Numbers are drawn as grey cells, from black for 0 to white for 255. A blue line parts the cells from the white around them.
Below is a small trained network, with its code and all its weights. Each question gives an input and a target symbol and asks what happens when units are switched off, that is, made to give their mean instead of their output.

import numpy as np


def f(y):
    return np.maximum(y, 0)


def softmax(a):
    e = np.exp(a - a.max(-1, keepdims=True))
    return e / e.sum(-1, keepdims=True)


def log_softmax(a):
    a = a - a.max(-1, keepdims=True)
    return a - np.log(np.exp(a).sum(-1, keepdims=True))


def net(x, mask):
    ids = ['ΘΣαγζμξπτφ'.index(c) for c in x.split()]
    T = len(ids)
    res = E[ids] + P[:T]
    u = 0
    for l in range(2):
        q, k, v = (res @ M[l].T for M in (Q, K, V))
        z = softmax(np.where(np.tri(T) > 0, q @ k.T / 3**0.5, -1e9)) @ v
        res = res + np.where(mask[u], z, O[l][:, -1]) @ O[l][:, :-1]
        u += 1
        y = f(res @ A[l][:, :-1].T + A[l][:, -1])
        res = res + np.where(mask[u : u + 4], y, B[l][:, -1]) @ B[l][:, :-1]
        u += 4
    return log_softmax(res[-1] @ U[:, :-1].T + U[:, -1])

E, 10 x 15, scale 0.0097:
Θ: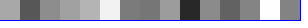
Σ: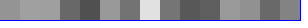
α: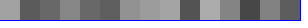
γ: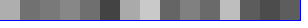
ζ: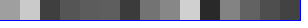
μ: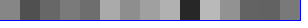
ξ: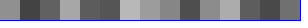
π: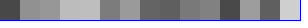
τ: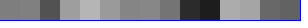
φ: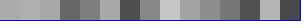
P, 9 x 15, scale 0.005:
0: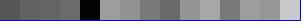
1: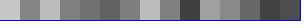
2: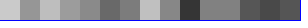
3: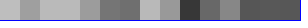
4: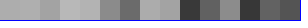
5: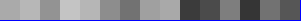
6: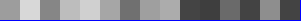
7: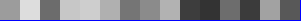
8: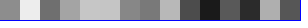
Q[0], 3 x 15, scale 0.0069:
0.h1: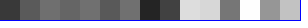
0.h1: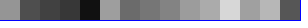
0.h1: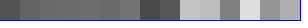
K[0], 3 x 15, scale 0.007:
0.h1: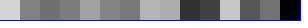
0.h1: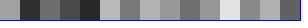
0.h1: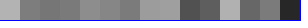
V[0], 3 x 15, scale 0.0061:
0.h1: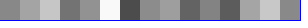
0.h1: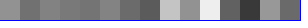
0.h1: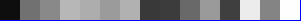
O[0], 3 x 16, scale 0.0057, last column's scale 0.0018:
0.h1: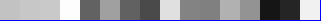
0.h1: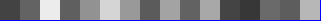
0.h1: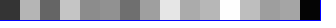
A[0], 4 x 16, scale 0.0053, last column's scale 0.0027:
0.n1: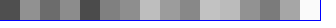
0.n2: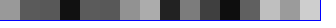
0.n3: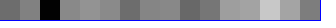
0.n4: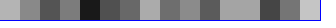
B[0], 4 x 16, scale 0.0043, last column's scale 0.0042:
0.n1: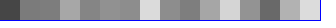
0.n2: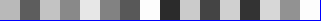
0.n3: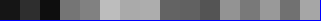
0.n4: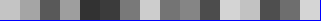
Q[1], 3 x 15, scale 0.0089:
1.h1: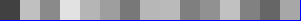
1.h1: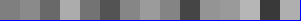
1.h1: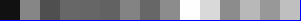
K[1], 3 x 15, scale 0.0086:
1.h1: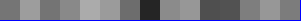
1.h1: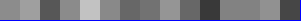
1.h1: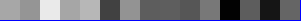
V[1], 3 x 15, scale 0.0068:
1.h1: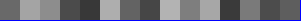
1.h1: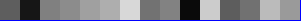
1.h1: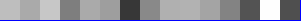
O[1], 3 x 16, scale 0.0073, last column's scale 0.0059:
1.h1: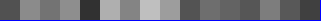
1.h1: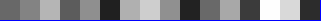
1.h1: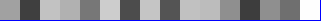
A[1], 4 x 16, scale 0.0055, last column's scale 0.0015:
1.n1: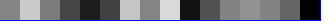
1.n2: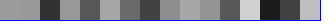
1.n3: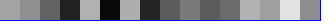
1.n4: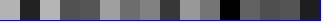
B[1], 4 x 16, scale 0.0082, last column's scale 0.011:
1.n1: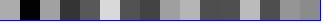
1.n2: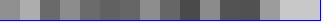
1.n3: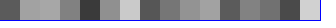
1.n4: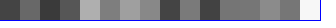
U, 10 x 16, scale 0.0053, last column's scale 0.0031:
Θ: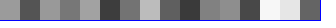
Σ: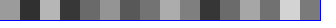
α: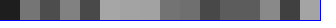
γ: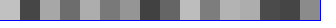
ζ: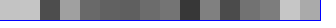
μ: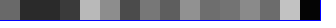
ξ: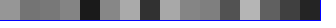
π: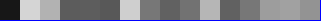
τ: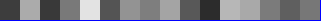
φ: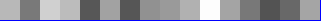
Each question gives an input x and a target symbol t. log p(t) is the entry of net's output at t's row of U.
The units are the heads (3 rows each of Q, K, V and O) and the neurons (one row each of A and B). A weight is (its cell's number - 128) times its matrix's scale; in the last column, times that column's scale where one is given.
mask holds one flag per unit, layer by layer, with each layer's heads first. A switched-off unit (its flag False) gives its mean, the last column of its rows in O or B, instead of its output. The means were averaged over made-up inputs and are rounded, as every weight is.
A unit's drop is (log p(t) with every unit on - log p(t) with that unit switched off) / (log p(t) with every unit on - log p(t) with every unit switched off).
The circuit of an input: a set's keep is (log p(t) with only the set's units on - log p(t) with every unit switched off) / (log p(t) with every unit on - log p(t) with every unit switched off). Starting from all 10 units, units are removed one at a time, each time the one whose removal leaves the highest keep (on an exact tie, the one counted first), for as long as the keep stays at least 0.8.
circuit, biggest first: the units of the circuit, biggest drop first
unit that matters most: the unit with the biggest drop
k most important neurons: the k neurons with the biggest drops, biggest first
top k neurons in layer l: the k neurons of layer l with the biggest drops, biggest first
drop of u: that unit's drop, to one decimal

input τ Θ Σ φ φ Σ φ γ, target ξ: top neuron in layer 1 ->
[1.n3]
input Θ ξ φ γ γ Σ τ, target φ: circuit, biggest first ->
[0.h1; 1.n4]
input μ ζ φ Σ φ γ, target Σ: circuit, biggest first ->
[1.n1; 1.h1; 0.h1; 0.n2]
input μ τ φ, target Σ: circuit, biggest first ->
[1.n1; 1.h1; 0.n2]
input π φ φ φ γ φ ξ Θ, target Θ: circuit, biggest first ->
[1.h1; 0.n1; 0.h1]
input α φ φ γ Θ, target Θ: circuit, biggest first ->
[1.h1; 0.h1]
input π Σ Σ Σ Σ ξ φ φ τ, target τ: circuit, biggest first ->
[0.h1; 0.n3; 1.h1]
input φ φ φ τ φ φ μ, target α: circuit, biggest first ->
[1.h1; 0.h1; 1.n4]
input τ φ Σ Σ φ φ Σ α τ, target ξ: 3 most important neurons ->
[1.n3; 1.n1; 0.n3]
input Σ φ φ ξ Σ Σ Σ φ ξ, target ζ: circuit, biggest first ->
[1.n2; 1.h1; 0.h1; 0.n4]
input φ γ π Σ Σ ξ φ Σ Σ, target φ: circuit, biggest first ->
[0.h1; 1.h1]
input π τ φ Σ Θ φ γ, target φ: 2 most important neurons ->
[1.n4; 1.n2]
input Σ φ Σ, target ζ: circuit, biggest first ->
[1.n2; 1.h1; 0.h1; 0.n4]
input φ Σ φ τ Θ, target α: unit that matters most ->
1.h1
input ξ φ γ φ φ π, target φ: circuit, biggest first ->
[0.h1; 1.h1; 1.n4]
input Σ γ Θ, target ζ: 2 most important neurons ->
[1.n2; 0.n4]
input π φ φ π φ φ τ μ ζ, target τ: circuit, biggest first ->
[0.h1; 1.h1; 0.n3]
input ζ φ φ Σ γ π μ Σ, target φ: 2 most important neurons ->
[1.n4; 0.n1]
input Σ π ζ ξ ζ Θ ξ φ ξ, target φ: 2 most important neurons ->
[1.n4; 0.n4]
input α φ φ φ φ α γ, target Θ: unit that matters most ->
0.h1
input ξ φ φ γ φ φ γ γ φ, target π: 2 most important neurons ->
[1.n3; 0.n2]
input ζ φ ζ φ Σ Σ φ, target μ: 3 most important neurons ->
[0.n2; 1.n4; 1.n2]
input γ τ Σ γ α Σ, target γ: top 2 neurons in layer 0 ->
[0.n2; 0.n4]
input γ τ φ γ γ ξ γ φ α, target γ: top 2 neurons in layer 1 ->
[1.n3; 1.n2]
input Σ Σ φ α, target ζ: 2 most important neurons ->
[1.n2; 0.n4]
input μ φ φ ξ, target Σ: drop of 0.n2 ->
0.1
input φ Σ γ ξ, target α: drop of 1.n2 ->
0.0
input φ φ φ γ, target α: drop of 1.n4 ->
0.3
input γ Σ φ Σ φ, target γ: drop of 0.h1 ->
1.6
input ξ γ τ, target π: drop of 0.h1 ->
1.4
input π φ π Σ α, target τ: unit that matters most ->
0.h1
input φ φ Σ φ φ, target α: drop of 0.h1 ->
0.6
